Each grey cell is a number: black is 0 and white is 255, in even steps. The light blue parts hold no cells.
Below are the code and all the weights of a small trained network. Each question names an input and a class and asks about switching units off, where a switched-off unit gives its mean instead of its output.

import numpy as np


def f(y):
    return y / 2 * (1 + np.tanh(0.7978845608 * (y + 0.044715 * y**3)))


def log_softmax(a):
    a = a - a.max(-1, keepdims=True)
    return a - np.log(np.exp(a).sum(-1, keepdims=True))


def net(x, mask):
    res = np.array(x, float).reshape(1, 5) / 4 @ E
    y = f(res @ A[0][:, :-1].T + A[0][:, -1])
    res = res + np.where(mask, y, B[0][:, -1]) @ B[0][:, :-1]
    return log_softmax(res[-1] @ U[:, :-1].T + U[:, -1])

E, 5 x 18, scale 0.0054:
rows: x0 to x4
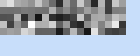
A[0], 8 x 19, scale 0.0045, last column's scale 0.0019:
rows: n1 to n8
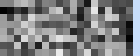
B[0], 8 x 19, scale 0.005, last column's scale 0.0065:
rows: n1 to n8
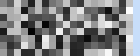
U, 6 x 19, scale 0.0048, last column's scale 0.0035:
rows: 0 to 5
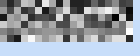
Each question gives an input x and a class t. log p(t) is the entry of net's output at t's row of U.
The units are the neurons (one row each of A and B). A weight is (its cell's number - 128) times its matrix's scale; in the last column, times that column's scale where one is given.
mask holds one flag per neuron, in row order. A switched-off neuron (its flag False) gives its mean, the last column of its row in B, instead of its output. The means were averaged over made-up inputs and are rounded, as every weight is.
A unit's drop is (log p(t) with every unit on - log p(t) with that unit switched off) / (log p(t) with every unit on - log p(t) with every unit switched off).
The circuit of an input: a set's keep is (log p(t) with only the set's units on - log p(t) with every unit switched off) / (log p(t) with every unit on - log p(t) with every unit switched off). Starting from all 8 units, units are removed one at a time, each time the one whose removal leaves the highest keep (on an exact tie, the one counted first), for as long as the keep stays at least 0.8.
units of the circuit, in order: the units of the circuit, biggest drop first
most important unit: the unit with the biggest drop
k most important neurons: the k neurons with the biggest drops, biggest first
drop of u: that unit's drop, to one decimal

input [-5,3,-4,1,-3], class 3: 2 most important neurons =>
(n2; n7)
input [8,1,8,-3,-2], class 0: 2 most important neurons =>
(n7; n2)
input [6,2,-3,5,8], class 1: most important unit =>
n4
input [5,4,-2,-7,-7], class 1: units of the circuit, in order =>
(n8; n5)
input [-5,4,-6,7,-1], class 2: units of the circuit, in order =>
(n3; n5)
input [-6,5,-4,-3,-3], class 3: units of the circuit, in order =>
(n2; n3)
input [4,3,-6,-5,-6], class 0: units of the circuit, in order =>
(n6; n3)
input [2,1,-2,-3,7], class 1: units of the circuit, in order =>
(n4; n1)
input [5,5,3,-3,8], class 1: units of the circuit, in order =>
(n4; n1)
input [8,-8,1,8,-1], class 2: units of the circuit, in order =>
(n5; n3)
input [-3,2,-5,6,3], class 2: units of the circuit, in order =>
(n3; n5)
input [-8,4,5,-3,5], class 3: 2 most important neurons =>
(n2; n6)
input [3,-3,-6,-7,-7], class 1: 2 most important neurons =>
(n8; n7)
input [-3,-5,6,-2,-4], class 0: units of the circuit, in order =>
(n7)
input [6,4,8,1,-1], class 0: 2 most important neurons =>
(n7; n2)
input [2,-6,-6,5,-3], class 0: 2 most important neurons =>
(n6; n2)
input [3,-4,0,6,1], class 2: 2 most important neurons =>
(n5; n3)
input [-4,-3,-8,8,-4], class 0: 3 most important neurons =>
(n6; n8; n4)
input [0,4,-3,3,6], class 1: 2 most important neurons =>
(n4; n1)
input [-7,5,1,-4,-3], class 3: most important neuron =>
(n2)
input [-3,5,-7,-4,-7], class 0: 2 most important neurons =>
(n6; n4)
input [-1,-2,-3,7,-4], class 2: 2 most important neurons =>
(n3; n5)
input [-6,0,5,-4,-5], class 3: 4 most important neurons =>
(n2; n6; n1; n4)
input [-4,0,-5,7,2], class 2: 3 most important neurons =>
(n3; n5; n7)
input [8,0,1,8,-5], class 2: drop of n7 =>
0.0
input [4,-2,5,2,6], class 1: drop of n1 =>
0.5
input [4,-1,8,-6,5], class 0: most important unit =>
n7
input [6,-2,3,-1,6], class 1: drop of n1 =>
0.2
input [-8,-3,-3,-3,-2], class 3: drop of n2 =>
0.7
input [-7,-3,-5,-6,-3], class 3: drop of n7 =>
0.1
